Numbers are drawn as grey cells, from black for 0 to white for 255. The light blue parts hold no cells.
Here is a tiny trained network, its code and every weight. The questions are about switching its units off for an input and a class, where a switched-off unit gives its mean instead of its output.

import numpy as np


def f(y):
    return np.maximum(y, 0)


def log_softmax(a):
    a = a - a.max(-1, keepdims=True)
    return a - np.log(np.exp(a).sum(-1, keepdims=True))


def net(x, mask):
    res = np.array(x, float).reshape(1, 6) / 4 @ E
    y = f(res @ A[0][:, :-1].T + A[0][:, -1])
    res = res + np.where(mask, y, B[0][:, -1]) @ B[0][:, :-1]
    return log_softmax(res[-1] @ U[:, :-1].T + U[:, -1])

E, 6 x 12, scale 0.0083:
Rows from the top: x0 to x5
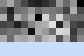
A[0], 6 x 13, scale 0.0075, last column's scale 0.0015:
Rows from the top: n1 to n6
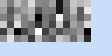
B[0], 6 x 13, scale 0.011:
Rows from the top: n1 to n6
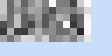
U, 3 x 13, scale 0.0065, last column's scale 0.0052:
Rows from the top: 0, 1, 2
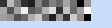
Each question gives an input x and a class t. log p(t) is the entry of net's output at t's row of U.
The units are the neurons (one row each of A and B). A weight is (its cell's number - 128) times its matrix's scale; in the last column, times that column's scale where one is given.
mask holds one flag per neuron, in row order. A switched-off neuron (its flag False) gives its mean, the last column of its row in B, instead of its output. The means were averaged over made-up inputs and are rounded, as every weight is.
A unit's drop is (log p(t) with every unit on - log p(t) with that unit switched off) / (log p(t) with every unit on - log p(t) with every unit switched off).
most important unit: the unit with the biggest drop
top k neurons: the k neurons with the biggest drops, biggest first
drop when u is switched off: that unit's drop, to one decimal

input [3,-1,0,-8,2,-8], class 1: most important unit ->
n6
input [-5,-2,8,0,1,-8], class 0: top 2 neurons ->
n6, n1
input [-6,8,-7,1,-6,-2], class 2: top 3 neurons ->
n5, n4, n2
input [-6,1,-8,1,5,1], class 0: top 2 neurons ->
n5, n2
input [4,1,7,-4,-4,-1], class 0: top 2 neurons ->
n4, n6
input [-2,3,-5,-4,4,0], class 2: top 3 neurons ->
n4, n1, n5
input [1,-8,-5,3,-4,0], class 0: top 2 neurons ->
n5, n2
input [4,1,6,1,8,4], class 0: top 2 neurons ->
n6, n1
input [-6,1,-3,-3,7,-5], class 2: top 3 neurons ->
n4, n1, n5
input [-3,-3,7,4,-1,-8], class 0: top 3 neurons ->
n6, n1, n2
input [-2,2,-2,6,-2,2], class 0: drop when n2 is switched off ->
-0.1
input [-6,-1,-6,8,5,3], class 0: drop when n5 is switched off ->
0.2
